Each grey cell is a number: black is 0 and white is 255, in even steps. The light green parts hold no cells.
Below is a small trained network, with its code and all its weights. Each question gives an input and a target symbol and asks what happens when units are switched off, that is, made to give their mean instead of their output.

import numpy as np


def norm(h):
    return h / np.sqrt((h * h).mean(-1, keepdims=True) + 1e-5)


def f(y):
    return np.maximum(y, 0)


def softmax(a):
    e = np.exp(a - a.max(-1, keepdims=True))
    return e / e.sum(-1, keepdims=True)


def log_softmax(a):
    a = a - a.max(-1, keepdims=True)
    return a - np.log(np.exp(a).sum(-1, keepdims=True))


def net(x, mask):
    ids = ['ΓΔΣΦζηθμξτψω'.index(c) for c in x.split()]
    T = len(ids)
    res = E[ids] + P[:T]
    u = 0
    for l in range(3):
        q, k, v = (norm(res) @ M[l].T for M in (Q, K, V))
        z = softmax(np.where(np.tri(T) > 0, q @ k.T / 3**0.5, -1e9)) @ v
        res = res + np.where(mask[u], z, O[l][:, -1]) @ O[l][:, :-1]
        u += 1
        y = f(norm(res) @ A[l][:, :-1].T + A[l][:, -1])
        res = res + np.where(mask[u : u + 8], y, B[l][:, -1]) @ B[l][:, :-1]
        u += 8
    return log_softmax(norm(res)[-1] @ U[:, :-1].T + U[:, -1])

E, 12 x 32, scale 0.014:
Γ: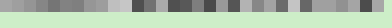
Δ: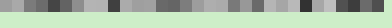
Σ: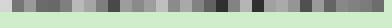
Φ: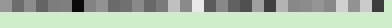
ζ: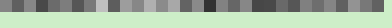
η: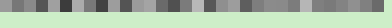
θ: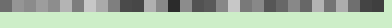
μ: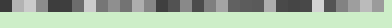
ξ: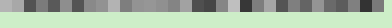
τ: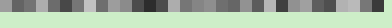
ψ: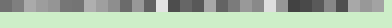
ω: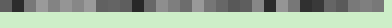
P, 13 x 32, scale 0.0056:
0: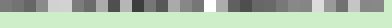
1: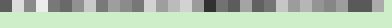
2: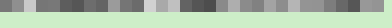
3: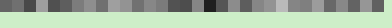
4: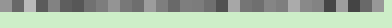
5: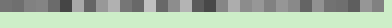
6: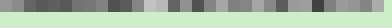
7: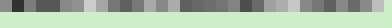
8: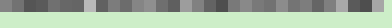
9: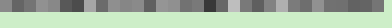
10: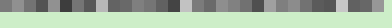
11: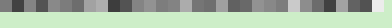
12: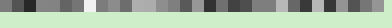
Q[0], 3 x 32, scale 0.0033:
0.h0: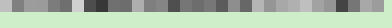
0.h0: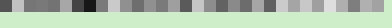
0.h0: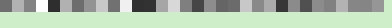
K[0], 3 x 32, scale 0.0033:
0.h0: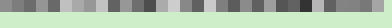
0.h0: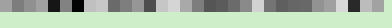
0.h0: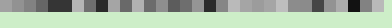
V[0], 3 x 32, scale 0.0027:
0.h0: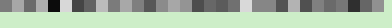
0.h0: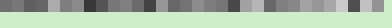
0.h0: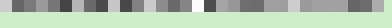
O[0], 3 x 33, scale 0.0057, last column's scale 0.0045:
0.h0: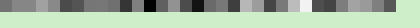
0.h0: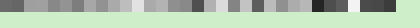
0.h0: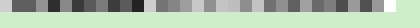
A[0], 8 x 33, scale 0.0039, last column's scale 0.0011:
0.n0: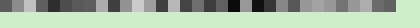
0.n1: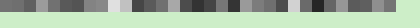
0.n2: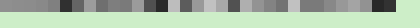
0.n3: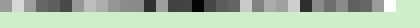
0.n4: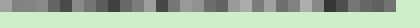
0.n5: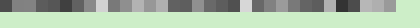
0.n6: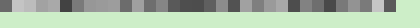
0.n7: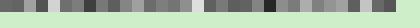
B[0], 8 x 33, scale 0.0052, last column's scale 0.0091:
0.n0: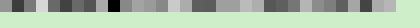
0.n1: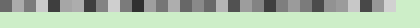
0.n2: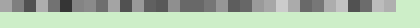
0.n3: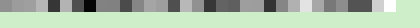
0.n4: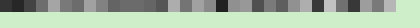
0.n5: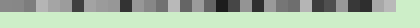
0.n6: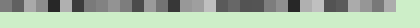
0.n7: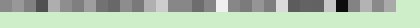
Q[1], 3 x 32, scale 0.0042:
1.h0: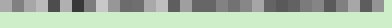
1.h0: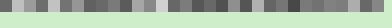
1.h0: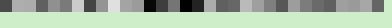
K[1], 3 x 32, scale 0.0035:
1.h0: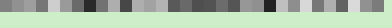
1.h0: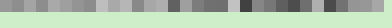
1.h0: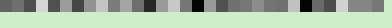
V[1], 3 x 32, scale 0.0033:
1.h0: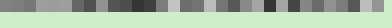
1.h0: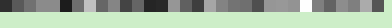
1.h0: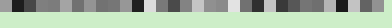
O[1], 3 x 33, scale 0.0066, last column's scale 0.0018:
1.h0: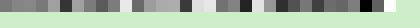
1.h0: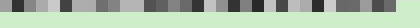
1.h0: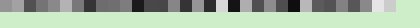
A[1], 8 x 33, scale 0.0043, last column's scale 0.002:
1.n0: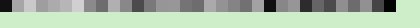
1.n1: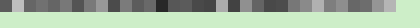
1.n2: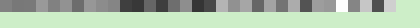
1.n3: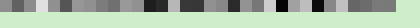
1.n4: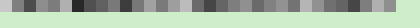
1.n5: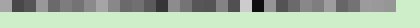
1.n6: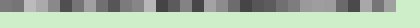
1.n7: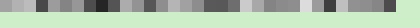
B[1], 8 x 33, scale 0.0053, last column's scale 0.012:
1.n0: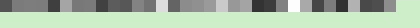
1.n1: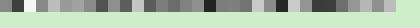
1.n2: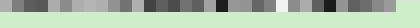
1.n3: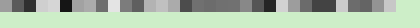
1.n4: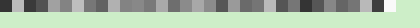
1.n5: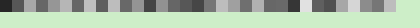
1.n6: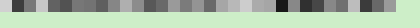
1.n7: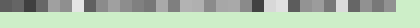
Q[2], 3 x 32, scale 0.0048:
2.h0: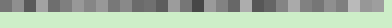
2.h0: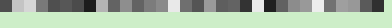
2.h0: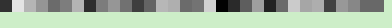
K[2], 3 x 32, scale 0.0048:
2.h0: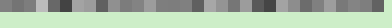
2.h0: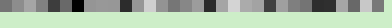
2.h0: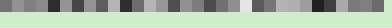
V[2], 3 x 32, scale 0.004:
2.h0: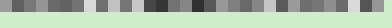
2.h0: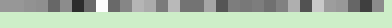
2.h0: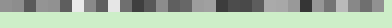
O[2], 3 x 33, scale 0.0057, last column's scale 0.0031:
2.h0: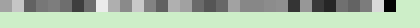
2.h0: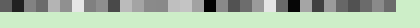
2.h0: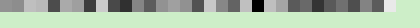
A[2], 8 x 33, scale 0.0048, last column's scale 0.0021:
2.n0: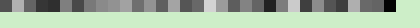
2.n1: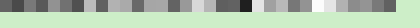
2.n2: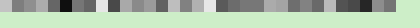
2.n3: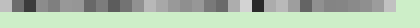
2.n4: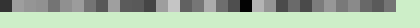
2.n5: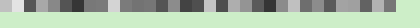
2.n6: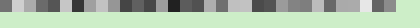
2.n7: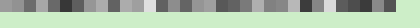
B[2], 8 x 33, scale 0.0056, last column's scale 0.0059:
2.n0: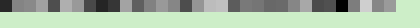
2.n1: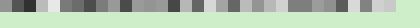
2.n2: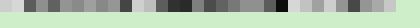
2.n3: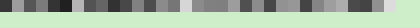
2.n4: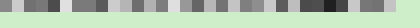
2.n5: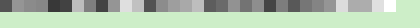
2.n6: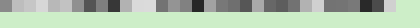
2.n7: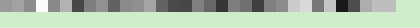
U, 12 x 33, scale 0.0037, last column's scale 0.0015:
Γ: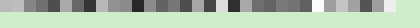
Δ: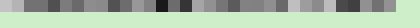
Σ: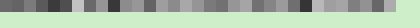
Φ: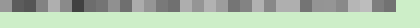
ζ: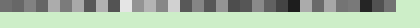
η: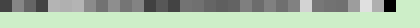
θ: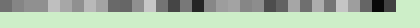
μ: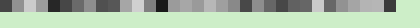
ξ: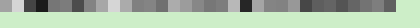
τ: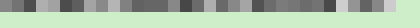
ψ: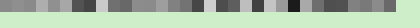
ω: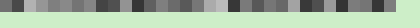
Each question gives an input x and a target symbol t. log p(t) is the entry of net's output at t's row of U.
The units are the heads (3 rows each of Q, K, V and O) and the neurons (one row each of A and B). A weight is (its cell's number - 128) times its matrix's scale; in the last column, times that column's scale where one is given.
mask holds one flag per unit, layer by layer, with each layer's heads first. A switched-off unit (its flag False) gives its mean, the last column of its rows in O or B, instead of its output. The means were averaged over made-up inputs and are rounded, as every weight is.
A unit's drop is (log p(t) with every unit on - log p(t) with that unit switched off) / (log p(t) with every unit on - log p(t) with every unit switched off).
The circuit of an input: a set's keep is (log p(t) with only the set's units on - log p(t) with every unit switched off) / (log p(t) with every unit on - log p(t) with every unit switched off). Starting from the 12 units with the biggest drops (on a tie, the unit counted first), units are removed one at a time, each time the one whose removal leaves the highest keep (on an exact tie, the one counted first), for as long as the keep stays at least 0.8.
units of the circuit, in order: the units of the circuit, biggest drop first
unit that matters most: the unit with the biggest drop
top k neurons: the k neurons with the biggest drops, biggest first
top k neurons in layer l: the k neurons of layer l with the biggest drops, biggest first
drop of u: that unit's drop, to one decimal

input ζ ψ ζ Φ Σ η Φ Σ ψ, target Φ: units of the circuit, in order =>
[0.h0, 2.h0, 2.n1, 0.n0]
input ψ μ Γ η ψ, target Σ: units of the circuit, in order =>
[0.h0, 1.h0, 2.n3]
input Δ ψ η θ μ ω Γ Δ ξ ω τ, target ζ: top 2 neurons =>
[1.n3, 1.n5]
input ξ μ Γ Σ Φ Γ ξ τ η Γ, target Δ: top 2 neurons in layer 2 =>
[2.n2, 2.n7]
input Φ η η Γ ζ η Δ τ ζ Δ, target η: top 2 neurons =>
[1.n5, 0.n3]
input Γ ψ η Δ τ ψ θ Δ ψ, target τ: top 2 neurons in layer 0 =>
[0.n3, 0.n4]
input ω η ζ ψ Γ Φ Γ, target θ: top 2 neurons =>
[2.n6, 0.n3]
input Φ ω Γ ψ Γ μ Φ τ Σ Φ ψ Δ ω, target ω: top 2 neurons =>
[1.n0, 0.n3]
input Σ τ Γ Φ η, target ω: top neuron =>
[0.n7]
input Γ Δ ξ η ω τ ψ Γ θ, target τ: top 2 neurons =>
[0.n3, 0.n4]
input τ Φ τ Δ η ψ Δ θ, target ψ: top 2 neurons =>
[0.n3, 0.n2]
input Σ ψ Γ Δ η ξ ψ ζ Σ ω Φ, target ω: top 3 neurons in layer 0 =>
[0.n7, 0.n3, 0.n1]
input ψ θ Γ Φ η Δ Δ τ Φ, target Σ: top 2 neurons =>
[2.n3, 1.n5]
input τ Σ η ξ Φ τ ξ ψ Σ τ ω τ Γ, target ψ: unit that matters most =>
2.h0
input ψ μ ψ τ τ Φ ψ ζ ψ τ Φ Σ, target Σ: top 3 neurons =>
[2.n3, 1.n7, 1.n3]
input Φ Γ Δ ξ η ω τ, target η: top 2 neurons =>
[1.n5, 1.n2]
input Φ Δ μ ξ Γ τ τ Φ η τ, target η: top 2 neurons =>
[1.n3, 1.n5]
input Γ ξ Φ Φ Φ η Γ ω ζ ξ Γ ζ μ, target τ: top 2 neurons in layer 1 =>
[1.n3, 1.n5]
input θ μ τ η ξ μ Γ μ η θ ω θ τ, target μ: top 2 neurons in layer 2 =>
[2.n5, 2.n6]
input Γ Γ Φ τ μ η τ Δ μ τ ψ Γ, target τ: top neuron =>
[0.n3]
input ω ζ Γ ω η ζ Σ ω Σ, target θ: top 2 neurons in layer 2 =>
[2.n6, 2.n5]
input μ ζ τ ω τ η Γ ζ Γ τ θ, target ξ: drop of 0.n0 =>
0.1
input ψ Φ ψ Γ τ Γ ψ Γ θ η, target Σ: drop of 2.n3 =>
0.1
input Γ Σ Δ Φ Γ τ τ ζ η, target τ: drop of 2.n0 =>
0.0
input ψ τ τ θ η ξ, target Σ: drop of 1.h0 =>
0.8
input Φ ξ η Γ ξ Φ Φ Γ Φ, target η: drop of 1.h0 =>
1.3
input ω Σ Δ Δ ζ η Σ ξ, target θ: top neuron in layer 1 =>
[1.n5]
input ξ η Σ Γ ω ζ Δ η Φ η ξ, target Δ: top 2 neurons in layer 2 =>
[2.n2, 2.n7]
